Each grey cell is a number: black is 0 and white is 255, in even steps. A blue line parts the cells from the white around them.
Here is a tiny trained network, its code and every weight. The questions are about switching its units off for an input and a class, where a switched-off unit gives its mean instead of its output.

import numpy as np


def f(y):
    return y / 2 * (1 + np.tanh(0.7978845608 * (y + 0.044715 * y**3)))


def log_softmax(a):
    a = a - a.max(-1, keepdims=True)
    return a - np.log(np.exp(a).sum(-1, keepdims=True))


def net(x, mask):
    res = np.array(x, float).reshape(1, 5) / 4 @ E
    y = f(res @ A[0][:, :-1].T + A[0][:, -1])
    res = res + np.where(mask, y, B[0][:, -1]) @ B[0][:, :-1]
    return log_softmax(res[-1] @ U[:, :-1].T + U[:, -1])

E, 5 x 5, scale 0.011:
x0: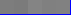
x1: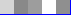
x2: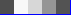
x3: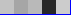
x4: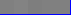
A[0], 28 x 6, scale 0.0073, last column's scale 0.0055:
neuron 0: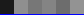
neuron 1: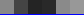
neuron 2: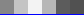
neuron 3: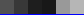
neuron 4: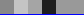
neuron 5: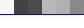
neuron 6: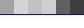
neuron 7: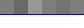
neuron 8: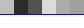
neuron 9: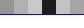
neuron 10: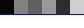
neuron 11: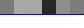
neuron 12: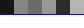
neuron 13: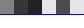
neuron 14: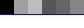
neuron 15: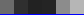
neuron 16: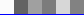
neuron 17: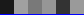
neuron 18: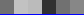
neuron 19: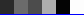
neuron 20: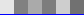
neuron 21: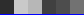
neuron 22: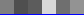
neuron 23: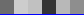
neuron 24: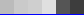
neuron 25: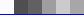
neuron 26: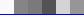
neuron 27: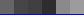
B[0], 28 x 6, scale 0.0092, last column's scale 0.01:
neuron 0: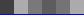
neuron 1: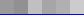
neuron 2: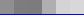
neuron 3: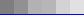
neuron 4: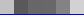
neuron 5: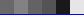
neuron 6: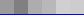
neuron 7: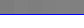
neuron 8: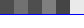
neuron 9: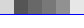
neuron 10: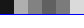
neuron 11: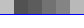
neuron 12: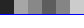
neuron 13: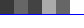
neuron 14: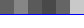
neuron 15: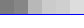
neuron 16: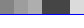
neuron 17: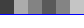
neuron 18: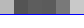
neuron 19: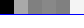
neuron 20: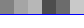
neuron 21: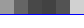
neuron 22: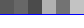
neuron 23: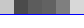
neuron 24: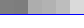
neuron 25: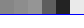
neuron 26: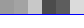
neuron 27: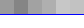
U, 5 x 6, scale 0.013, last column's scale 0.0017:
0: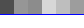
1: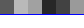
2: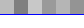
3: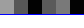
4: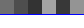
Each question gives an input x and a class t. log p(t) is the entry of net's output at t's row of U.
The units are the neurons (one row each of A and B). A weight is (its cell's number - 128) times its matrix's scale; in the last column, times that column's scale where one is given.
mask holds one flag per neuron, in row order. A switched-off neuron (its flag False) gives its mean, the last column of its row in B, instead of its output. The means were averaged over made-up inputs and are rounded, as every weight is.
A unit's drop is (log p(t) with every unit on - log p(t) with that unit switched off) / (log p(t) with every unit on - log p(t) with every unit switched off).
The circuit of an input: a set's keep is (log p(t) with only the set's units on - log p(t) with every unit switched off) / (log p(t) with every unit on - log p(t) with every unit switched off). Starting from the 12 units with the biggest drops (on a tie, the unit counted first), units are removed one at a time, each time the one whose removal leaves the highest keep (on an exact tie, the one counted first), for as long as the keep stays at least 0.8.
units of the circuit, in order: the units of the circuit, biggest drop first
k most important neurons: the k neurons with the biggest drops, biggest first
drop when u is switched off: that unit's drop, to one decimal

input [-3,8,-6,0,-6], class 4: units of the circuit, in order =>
neuron 8
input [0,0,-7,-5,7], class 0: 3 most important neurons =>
neuron 15; neuron 3; neuron 1
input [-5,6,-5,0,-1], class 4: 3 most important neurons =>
neuron 13; neuron 8; neuron 22
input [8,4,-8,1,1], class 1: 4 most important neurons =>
neuron 16; neuron 26; neuron 25; neuron 20
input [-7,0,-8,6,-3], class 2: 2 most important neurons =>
neuron 15; neuron 3
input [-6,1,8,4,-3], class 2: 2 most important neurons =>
neuron 6; neuron 24
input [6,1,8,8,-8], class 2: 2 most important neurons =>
neuron 6; neuron 24
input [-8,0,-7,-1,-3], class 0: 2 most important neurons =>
neuron 15; neuron 3
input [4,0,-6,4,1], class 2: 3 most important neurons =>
neuron 15; neuron 3; neuron 1
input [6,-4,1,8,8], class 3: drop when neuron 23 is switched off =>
0.1
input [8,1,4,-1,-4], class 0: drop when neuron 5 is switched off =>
0.3
